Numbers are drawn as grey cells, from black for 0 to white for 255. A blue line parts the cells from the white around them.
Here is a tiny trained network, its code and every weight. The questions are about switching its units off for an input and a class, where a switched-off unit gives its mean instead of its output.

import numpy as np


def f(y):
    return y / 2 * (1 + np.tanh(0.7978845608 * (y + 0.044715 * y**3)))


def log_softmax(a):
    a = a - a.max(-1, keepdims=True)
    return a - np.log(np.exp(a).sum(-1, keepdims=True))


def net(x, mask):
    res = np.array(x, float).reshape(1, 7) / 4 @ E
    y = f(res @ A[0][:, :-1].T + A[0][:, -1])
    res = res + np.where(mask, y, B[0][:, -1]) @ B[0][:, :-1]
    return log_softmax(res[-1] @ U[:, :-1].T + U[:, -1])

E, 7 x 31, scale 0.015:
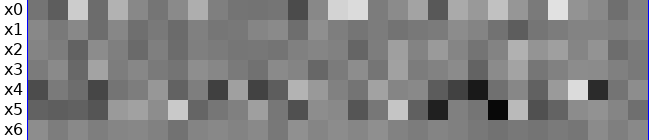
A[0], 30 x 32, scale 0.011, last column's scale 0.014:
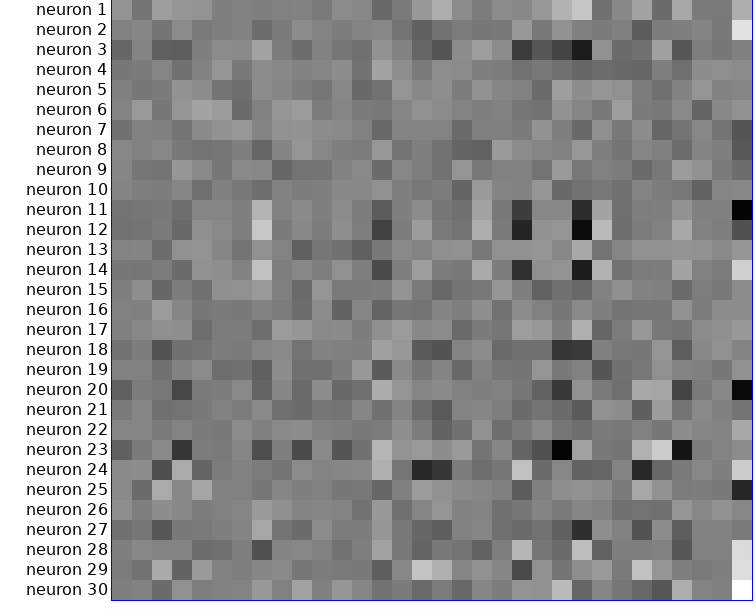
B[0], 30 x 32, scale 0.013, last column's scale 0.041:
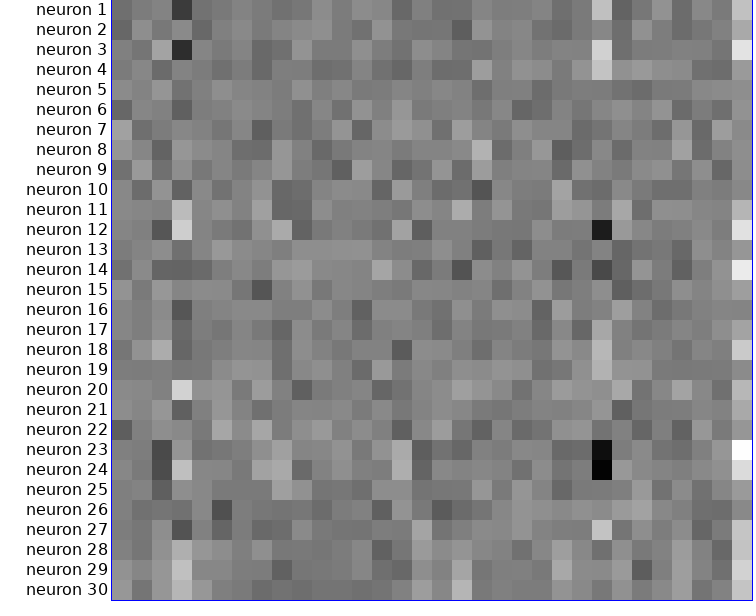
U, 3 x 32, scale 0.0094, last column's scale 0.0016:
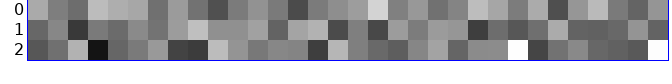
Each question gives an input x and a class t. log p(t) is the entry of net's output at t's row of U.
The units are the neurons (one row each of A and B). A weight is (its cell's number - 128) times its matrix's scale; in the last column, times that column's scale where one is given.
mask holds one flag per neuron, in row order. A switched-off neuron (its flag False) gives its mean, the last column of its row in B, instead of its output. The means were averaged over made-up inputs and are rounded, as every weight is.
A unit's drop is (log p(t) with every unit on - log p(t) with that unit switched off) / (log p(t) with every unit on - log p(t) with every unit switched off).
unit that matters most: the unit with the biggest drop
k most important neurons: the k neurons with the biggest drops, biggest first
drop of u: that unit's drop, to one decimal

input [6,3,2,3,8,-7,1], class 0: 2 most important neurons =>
neuron 20; neuron 29
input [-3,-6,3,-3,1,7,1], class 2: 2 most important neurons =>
neuron 3; neuron 23
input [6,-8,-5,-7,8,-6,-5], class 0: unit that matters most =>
neuron 20
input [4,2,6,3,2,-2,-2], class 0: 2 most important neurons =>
neuron 14; neuron 29
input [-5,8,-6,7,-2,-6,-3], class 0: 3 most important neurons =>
neuron 14; neuron 23; neuron 28
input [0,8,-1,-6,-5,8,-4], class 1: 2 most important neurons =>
neuron 14; neuron 20
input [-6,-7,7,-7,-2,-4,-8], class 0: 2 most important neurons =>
neuron 14; neuron 23
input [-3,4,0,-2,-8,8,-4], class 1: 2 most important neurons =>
neuron 14; neuron 29
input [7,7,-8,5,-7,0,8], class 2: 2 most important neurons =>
neuron 1; neuron 24
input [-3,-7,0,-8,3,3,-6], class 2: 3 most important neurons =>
neuron 3; neuron 27; neuron 18
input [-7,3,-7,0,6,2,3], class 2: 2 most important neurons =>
neuron 3; neuron 18
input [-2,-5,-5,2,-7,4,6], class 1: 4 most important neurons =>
neuron 14; neuron 29; neuron 20; neuron 28
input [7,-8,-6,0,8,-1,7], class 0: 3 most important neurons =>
neuron 29; neuron 20; neuron 14
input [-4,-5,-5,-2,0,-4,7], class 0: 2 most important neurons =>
neuron 14; neuron 23
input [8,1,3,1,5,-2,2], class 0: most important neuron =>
neuron 29
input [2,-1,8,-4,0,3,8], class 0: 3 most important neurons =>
neuron 23; neuron 29; neuron 2
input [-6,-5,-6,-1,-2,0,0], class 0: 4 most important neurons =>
neuron 14; neuron 23; neuron 30; neuron 1
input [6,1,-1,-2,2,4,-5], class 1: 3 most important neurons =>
neuron 14; neuron 30; neuron 28
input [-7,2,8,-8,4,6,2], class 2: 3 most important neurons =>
neuron 3; neuron 18; neuron 27
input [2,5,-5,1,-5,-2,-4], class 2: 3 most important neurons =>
neuron 24; neuron 12; neuron 1
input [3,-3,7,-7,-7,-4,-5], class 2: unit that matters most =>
neuron 1
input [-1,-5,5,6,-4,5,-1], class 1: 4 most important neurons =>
neuron 14; neuron 29; neuron 20; neuron 28
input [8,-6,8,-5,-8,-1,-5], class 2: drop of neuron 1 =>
0.6
